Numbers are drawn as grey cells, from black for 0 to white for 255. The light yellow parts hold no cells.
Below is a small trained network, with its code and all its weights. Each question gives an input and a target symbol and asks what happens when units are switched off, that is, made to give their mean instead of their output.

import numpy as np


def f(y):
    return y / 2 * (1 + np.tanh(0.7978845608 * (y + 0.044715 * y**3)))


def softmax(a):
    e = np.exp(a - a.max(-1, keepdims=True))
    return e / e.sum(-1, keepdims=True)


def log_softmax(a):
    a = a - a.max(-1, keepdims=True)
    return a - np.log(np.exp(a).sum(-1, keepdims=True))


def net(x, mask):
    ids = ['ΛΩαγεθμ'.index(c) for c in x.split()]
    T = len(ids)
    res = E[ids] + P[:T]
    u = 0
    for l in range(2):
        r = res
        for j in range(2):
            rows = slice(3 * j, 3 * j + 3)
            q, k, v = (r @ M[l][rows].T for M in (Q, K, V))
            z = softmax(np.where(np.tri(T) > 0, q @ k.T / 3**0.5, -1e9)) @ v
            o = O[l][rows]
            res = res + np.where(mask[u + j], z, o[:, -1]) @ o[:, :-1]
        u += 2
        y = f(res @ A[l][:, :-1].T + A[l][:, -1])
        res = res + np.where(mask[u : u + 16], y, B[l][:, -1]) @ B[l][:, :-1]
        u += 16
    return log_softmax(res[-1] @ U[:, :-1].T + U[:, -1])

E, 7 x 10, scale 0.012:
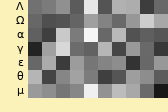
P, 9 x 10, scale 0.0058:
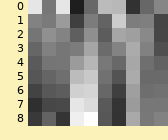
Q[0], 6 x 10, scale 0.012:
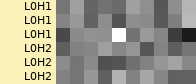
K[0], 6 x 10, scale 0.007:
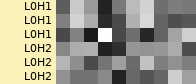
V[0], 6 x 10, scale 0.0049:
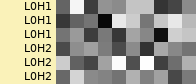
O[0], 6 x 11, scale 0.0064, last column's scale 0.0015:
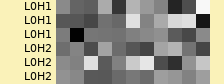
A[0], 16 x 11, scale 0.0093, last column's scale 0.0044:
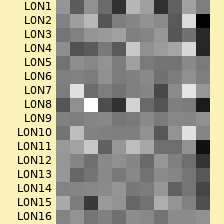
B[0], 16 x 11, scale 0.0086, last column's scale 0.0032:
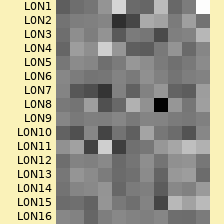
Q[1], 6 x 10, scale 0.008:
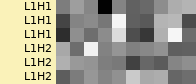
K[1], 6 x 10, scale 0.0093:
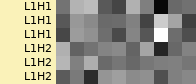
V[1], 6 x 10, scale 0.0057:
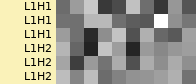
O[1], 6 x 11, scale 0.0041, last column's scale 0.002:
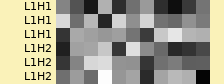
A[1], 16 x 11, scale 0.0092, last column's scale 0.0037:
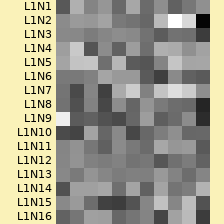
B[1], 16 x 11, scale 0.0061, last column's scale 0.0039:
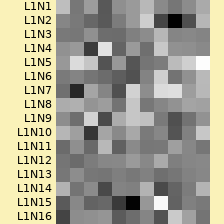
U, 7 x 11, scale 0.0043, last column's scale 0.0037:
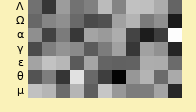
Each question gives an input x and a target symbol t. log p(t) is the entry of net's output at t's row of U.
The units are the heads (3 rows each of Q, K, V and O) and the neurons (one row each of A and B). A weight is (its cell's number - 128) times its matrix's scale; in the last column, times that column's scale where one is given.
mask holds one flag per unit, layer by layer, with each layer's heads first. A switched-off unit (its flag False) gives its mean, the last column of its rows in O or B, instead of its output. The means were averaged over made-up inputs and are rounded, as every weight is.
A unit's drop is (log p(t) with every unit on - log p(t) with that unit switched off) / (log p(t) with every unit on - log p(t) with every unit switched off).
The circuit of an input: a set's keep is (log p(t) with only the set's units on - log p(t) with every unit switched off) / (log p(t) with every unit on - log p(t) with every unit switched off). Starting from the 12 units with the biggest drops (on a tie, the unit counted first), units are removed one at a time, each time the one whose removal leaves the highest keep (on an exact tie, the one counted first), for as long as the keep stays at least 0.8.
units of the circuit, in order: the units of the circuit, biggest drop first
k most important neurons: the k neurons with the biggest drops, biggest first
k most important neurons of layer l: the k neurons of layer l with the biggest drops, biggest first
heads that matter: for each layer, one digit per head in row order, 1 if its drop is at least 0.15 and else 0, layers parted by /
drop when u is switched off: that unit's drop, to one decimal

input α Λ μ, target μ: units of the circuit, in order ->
L0N11, L0H2, L0H1, L1N4
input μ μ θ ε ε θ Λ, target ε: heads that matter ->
10 / 10
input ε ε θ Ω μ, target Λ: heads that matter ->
10 / 00
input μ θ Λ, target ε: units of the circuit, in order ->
L0H1, L1N5
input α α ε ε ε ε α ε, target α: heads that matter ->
01 / 00
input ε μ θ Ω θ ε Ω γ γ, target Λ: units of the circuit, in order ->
L0H1, L1N7
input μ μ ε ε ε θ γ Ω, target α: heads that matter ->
01 / 10
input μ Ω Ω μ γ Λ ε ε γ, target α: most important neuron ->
L1N14
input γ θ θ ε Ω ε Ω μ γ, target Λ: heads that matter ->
11 / 10
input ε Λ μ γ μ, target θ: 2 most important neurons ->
L0N8, L0N15
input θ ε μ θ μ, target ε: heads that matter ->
10 / 00
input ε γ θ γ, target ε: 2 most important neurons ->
L1N5, L0N8
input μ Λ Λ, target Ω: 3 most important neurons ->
L1N15, L0N2, L0N11
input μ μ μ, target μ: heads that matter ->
11 / 00
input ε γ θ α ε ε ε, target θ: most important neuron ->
L0N15
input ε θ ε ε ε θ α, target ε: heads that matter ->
10 / 10
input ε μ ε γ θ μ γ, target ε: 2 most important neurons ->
L0N8, L1N5
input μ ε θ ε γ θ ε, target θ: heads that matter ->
11 / 00
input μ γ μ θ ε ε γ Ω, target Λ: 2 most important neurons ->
L1N7, L0N8
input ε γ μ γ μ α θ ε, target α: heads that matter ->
01 / 11
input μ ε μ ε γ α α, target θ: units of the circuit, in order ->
L0H2
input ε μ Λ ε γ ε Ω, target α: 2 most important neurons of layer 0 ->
L0N1, L0N11
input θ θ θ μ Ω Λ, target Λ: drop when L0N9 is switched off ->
0.0
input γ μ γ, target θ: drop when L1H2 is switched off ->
0.2
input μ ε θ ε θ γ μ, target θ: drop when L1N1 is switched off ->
0.1
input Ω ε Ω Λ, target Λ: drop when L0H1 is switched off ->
1.1
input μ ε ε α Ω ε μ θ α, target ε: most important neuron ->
L1N5
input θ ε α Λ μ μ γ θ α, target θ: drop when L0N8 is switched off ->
0.4
